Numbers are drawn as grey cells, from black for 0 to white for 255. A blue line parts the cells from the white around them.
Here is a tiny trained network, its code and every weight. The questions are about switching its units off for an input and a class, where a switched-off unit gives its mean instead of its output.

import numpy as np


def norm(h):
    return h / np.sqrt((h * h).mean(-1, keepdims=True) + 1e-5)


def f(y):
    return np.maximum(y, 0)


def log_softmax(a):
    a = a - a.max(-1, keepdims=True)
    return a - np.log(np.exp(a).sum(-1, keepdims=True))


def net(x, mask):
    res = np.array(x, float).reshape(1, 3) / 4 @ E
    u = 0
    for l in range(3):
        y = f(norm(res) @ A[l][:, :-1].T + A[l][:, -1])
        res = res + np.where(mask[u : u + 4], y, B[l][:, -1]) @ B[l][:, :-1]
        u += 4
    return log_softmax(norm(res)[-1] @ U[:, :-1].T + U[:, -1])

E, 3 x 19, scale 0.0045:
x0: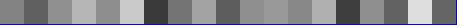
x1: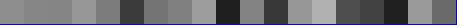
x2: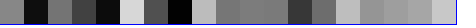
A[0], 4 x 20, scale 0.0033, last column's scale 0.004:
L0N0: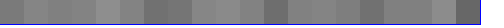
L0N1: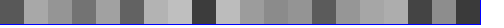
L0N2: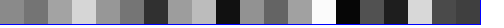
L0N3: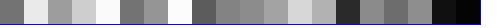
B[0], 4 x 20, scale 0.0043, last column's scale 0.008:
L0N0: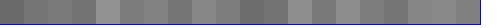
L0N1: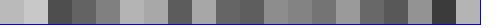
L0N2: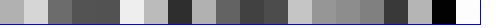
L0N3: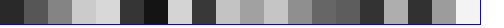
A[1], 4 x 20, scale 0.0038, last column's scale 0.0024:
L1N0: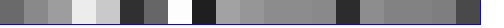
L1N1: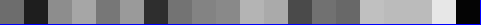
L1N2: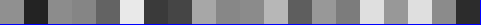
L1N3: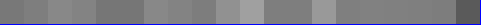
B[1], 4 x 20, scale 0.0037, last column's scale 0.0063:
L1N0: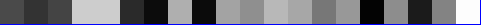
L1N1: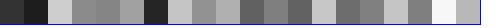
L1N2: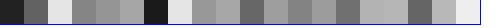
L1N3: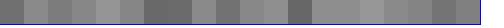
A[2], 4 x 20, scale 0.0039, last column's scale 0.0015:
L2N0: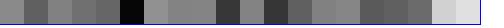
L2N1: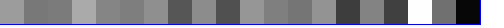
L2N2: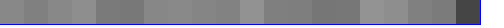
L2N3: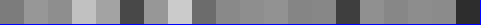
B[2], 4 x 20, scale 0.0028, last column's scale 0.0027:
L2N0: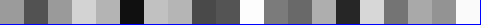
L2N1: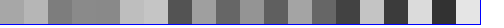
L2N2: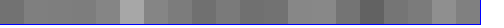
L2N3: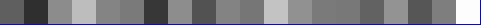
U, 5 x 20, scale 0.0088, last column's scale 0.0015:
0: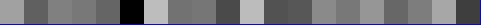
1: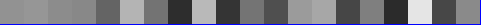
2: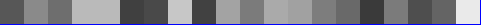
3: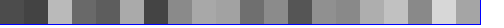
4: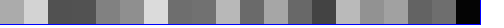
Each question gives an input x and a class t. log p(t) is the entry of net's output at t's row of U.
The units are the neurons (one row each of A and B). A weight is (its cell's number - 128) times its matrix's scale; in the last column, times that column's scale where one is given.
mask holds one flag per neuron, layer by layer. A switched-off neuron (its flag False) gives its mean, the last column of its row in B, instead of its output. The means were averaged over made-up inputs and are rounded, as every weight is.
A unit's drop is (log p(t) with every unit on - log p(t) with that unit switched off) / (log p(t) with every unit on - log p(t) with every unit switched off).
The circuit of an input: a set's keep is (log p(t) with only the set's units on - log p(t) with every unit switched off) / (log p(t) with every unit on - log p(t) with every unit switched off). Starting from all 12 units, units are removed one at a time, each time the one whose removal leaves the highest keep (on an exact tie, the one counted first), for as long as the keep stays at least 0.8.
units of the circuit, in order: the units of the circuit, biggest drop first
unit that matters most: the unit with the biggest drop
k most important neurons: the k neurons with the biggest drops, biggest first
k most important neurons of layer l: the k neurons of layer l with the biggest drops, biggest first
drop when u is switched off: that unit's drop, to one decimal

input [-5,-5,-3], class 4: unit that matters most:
L0N1
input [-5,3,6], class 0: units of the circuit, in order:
(L2N0; L0N2; L0N3)
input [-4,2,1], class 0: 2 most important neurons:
(L0N3; L0N2)
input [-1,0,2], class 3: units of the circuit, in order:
(L0N2; L0N3)
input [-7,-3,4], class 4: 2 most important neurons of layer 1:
(L1N2; L1N1)
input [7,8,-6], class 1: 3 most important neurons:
(L0N2; L1N2; L2N1)
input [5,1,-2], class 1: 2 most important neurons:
(L0N2; L1N0)
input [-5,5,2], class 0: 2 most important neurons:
(L0N3; L0N2)
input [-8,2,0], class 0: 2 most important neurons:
(L0N2; L0N3)
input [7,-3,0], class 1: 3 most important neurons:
(L0N2; L0N3; L1N0)
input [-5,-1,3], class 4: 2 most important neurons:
(L0N3; L1N2)
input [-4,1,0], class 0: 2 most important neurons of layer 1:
(L1N2; L1N0)
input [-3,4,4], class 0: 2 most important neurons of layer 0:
(L0N2; L0N3)
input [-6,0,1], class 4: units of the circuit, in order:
(L0N3)
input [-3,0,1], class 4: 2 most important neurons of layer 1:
(L1N0; L1N1)
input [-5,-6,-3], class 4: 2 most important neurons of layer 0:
(L0N1; L0N3)
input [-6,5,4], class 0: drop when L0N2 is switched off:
0.1
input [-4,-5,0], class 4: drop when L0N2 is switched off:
0.0
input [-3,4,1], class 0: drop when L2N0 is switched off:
0.3
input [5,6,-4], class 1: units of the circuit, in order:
(L0N2)
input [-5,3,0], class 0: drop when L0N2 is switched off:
0.2
